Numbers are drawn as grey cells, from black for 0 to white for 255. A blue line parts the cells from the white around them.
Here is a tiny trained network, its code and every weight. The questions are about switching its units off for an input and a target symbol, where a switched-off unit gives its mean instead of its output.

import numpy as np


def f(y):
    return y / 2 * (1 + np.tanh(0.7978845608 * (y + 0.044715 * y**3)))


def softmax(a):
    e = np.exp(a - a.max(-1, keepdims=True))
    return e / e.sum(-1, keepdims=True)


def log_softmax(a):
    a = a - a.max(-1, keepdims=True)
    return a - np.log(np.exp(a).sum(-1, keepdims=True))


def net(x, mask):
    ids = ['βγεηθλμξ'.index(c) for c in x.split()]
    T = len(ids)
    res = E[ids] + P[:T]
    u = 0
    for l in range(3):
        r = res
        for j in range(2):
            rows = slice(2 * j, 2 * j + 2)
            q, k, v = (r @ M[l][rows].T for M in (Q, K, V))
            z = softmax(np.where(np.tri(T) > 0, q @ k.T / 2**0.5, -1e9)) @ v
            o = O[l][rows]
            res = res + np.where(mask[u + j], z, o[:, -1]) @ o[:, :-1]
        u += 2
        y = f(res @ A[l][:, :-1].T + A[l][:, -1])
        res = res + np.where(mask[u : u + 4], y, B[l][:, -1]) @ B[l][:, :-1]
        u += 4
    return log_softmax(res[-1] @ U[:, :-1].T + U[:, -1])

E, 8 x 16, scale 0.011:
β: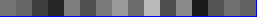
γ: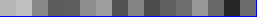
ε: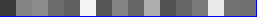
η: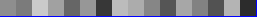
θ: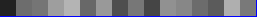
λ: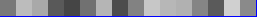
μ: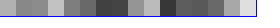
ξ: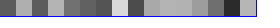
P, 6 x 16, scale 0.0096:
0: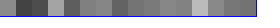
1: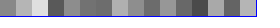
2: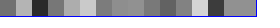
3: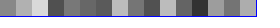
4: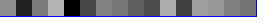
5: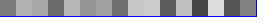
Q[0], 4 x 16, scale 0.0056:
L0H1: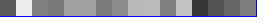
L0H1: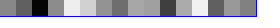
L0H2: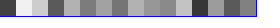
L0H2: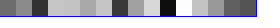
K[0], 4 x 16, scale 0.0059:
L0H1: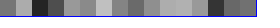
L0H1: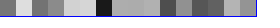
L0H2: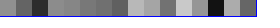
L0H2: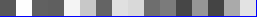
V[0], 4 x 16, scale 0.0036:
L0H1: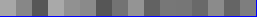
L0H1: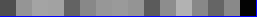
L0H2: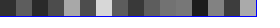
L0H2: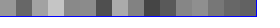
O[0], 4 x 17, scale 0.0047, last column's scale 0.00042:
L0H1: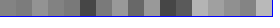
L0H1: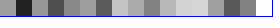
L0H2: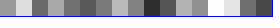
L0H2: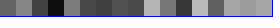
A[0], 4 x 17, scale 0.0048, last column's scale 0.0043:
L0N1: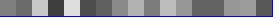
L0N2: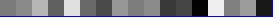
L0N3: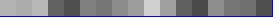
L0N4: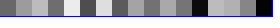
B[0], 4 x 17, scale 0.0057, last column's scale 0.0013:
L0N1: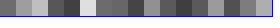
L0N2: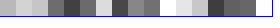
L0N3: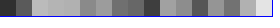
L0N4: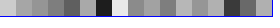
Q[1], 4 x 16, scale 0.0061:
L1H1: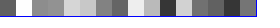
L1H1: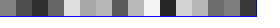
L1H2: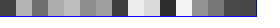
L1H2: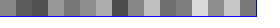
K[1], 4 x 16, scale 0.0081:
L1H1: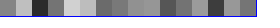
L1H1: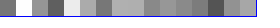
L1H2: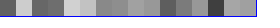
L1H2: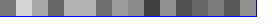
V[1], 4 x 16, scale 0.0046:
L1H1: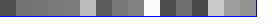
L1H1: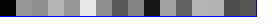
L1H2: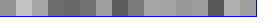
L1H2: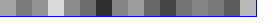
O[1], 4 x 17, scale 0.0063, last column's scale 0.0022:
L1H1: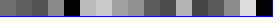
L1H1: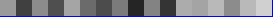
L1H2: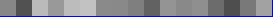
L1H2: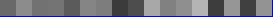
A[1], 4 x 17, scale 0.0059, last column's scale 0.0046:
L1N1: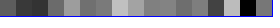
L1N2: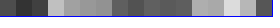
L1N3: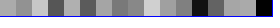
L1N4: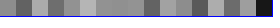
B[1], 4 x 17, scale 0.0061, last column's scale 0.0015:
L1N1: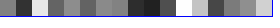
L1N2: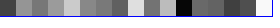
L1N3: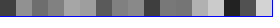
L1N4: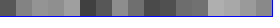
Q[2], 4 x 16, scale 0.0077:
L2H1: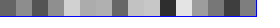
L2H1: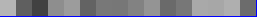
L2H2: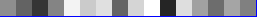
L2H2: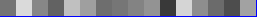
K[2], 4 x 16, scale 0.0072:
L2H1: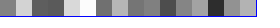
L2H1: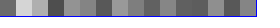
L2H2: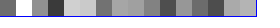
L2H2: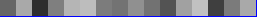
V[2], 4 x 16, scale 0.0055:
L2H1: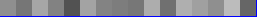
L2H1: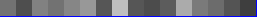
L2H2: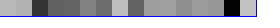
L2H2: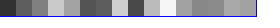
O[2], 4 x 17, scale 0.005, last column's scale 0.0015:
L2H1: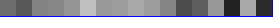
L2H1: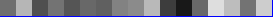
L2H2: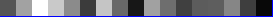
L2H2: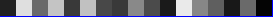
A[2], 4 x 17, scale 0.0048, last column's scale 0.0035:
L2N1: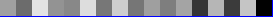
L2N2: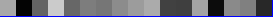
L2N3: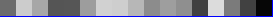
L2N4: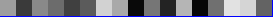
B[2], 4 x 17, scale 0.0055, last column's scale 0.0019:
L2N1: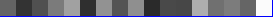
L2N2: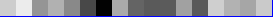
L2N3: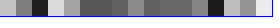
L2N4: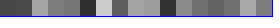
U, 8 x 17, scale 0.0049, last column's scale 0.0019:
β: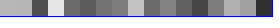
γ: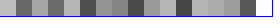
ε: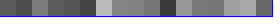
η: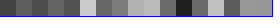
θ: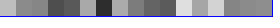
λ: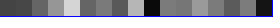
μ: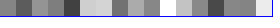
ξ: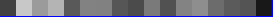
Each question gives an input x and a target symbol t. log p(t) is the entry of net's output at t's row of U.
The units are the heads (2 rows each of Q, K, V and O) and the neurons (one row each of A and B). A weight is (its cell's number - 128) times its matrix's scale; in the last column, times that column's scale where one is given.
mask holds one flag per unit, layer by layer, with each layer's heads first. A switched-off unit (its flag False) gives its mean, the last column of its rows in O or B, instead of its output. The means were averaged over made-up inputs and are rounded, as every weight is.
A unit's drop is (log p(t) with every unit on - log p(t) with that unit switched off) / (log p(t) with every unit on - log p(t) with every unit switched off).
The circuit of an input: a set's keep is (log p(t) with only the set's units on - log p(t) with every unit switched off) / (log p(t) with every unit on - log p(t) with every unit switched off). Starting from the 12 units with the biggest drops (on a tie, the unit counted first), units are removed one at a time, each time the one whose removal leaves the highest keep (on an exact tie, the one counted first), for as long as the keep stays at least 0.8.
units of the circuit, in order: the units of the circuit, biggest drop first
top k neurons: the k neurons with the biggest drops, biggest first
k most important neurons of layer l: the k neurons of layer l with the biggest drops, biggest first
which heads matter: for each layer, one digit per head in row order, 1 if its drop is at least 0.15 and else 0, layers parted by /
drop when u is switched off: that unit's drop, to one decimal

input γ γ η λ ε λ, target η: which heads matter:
01 / 00 / 10
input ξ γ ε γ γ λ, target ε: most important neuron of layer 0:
L0N2
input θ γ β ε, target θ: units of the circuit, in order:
L2H2, L1N2, L1H1
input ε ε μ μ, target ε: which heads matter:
00 / 10 / 00
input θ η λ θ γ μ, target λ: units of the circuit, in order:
L2N1, L1H2, L1N3, L2H1
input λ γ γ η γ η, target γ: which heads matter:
00 / 00 / 01
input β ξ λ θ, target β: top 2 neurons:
L2N3, L1N1
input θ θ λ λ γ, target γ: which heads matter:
00 / 10 / 01
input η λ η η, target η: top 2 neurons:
L1N1, L0N1
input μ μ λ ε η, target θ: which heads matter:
00 / 00 / 01
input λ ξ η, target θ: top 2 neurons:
L1N1, L2N2
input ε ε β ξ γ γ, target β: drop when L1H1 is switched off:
0.3
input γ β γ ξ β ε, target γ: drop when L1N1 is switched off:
0.0
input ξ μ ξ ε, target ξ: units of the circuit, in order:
L2H2
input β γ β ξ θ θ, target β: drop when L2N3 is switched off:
0.4
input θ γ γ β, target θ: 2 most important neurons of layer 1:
L1N2, L1N3
